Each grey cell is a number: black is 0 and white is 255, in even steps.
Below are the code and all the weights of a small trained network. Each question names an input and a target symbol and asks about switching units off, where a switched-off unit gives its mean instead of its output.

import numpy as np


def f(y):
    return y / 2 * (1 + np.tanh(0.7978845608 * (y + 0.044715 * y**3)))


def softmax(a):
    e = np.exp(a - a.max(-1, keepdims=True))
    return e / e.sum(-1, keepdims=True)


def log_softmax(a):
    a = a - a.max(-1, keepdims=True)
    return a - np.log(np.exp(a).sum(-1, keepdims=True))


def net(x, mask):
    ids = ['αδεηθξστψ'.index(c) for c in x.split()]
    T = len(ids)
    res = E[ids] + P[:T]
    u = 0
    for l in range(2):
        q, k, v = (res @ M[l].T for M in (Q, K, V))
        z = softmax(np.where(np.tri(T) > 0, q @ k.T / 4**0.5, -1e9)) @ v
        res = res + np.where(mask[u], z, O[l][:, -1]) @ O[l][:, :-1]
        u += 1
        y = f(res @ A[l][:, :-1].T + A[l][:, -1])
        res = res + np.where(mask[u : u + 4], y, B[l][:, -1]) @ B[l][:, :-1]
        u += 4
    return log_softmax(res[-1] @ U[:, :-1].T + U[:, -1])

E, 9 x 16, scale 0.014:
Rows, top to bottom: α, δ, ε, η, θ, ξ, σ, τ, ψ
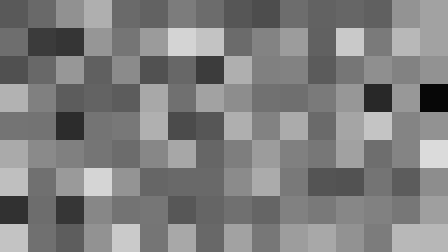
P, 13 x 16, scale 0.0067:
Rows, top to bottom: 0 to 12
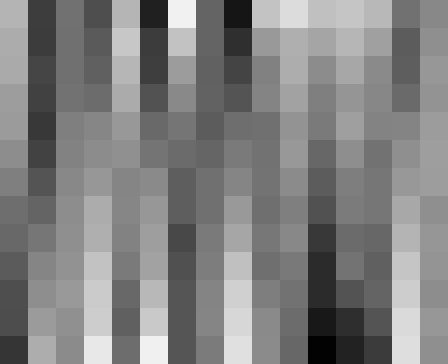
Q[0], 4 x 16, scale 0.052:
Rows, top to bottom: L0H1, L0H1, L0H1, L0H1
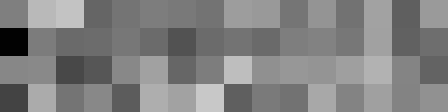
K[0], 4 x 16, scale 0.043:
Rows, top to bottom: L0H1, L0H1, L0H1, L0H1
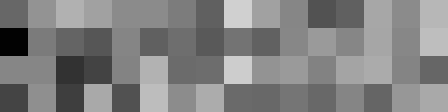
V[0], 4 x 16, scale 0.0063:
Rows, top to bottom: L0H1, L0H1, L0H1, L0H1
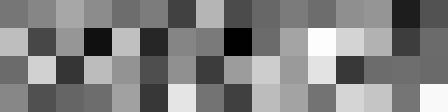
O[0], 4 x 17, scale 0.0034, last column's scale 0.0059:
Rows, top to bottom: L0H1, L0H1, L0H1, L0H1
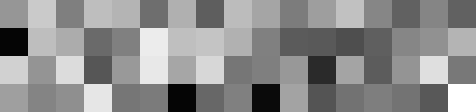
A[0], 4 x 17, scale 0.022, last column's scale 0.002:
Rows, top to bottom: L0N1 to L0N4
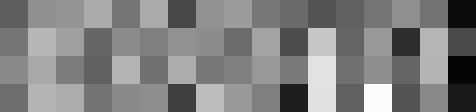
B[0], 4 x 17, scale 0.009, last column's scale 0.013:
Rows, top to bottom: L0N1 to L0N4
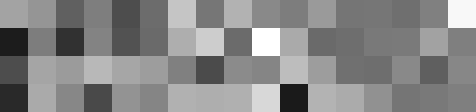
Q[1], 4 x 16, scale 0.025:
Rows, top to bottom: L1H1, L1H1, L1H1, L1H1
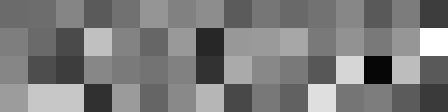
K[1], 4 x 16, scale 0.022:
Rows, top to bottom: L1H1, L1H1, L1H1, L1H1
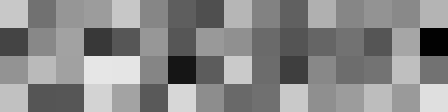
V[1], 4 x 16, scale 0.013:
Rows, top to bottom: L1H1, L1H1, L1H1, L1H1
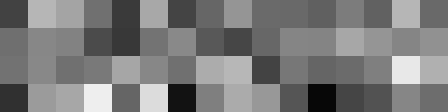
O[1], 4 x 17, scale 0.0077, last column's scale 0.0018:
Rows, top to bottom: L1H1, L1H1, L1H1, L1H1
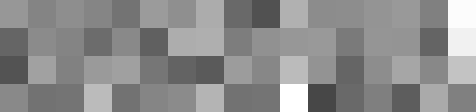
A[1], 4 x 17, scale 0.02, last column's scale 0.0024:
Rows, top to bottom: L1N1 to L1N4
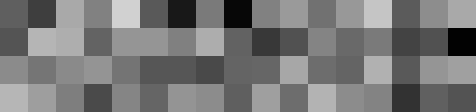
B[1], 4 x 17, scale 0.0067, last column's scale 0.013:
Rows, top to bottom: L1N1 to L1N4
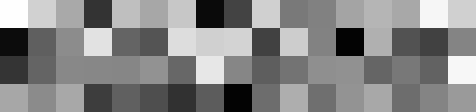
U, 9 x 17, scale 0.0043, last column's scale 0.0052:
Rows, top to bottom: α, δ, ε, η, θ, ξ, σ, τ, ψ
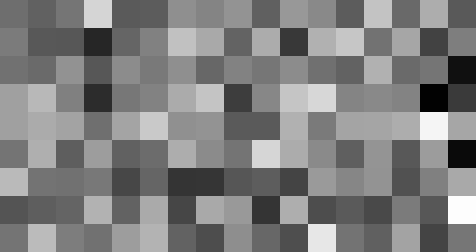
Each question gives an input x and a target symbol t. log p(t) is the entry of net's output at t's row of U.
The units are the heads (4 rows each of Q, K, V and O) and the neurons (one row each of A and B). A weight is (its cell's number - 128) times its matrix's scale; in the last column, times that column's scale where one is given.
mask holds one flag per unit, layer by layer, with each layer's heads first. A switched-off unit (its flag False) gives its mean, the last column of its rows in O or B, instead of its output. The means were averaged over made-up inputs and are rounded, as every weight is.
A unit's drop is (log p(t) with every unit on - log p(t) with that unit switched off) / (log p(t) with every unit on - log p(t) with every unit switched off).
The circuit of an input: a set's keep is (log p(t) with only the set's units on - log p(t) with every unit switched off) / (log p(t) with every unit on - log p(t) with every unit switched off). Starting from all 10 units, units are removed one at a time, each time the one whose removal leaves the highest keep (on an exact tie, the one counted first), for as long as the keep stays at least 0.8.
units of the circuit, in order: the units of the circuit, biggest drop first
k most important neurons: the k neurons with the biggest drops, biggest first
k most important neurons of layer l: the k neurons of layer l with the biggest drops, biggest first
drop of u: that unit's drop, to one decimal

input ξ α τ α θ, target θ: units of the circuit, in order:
L0N1, L1N1, L0H1
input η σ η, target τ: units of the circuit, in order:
L0N1, L1N1
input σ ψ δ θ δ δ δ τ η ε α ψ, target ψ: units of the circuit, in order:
L0H1, L0N3, L1H1
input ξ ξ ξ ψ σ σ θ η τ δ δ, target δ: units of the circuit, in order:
L0H1, L1H1
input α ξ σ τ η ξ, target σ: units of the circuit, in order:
L1H1, L0H1, L1N4
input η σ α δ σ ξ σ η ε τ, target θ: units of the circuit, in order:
L0N1, L0H1, L1N1
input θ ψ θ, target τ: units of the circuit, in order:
L0H1, L1N1
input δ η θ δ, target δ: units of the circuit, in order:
L1H1
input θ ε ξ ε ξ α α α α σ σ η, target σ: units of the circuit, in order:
L0H1, L1H1, L1N4
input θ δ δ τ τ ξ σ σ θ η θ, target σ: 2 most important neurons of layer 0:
L0N1, L0N3
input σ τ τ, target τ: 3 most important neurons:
L1N1, L0N1, L1N3
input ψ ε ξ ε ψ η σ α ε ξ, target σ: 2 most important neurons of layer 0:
L0N1, L0N3
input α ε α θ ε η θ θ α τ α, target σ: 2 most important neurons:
L0N1, L1N4
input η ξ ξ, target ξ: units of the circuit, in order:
L0H1, L0N2
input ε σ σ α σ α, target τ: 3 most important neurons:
L0N1, L1N1, L1N3
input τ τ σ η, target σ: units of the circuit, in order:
L1H1, L1N4
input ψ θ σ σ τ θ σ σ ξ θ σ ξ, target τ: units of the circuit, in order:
L1N1
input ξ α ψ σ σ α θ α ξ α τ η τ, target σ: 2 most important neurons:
L0N1, L1N3
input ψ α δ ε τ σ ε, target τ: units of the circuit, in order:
L1N1, L1H1
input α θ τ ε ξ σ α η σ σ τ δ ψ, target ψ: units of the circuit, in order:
L0N1, L0H1, L0N3, L1H1
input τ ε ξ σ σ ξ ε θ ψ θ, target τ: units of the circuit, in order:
L0H1, L1H1, L1N3
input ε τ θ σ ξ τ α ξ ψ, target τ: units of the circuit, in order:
L1N1
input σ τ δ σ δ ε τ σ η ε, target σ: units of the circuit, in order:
L0N1, L1H1, L0H1, L1N3
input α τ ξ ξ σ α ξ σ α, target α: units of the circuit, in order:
L0N1, L0H1, L1H1
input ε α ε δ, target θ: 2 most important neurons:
L0N1, L1N1
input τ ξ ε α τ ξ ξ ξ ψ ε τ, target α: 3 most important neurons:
L0N1, L1N3, L1N1
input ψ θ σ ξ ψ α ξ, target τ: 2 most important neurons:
L0N1, L1N1
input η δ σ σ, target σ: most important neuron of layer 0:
L0N3
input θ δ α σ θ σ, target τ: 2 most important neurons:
L1N1, L1N3
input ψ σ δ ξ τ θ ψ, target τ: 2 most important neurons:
L1N1, L0N1
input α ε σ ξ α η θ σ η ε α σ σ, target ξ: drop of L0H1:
0.2
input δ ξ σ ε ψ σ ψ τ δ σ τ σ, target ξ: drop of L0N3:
0.0
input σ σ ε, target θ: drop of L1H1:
0.2
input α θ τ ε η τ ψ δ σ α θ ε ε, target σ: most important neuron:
L0N1
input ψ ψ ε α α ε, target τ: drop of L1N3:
0.1
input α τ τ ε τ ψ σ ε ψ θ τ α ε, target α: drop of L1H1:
0.2
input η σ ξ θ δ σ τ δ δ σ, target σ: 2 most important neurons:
L1N4, L0N1
